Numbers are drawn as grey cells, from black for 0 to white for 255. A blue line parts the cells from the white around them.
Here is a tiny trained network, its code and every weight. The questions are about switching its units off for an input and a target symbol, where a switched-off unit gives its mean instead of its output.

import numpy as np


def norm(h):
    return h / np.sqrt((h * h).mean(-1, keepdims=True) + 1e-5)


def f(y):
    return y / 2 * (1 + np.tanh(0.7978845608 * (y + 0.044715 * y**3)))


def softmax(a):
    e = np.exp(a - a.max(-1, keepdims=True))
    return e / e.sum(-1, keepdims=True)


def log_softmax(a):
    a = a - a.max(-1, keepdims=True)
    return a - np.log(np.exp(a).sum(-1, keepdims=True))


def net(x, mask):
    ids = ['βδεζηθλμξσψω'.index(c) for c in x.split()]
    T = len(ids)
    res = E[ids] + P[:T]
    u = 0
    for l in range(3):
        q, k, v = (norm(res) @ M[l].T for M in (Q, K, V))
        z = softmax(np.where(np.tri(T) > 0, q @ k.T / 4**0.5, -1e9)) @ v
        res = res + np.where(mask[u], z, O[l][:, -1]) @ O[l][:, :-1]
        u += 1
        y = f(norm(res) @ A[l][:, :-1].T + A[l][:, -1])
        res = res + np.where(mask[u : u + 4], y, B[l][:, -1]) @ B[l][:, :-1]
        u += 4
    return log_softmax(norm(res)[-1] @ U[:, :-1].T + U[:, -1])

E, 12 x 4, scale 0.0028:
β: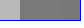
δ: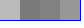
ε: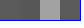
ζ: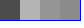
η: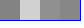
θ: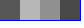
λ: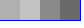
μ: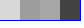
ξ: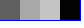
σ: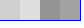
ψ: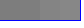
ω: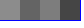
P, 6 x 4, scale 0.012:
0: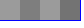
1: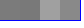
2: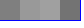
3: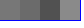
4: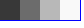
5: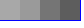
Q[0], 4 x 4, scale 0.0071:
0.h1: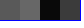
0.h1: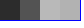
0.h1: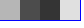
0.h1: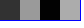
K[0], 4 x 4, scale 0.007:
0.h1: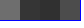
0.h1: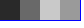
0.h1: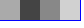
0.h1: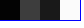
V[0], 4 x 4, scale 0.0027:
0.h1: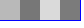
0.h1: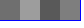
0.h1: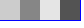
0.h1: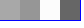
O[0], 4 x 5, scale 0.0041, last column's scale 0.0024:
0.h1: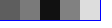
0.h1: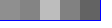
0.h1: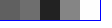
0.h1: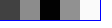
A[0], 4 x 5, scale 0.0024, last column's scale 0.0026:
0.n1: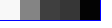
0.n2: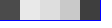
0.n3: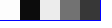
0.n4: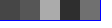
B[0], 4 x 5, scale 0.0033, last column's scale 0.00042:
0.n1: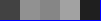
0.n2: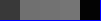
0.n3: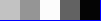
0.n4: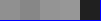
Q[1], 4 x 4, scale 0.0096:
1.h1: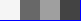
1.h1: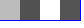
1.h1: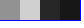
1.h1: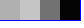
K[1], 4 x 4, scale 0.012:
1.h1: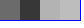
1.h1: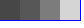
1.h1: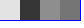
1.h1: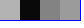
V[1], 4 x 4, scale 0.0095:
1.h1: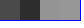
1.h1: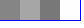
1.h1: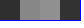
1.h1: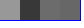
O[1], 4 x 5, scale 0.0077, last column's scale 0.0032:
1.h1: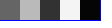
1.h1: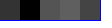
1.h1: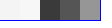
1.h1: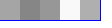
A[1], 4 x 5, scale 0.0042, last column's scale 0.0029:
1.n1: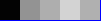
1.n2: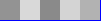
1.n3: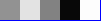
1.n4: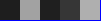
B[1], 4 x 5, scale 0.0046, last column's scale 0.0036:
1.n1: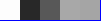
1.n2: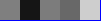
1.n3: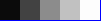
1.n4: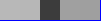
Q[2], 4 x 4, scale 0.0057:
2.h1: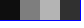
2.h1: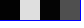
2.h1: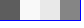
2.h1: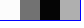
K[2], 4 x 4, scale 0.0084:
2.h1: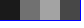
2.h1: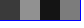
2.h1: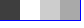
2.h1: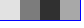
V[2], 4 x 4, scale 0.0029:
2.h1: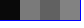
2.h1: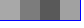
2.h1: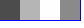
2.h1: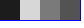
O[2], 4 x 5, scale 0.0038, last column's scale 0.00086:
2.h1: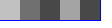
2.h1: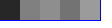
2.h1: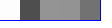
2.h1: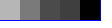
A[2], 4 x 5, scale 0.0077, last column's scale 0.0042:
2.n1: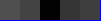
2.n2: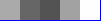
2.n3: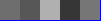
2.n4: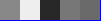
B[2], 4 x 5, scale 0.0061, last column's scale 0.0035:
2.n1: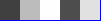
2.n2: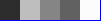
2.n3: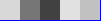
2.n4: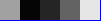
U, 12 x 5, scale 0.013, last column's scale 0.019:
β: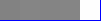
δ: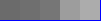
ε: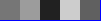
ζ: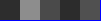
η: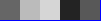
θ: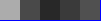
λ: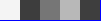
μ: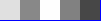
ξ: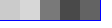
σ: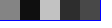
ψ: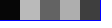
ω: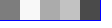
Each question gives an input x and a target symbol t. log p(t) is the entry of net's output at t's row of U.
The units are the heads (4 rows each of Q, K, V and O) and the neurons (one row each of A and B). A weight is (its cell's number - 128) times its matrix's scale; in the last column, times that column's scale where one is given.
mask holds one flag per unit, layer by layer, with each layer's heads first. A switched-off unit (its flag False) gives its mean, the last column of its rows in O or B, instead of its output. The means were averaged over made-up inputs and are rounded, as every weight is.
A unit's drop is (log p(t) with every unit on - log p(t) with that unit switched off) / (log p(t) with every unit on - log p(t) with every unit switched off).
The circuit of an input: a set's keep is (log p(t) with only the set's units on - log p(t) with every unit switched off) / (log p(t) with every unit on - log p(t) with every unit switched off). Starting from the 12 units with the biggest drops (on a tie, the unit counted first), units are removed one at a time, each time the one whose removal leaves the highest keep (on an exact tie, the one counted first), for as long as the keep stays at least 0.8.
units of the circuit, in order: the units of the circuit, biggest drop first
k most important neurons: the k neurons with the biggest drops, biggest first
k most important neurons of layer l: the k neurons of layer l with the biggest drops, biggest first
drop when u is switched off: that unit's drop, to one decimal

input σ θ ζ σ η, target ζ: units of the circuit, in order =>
(1.h1)
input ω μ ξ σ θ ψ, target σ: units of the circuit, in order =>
(0.h1 1.h1)
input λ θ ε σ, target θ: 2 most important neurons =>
(2.n4 2.n3)
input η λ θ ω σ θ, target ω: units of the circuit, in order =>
(1.h1 0.h1)
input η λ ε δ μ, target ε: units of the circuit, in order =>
(1.h1 0.h1 2.n4)
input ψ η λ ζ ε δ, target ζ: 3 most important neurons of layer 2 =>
(2.n4 2.n1 2.n3)
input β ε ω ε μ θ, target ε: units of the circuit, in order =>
(0.h1 1.h1)
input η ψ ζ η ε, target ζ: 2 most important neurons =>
(1.n4 2.n4)
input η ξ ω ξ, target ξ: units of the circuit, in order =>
(1.h1 0.h1)
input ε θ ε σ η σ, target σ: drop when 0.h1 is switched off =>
1.5
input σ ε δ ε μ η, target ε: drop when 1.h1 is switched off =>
1.1
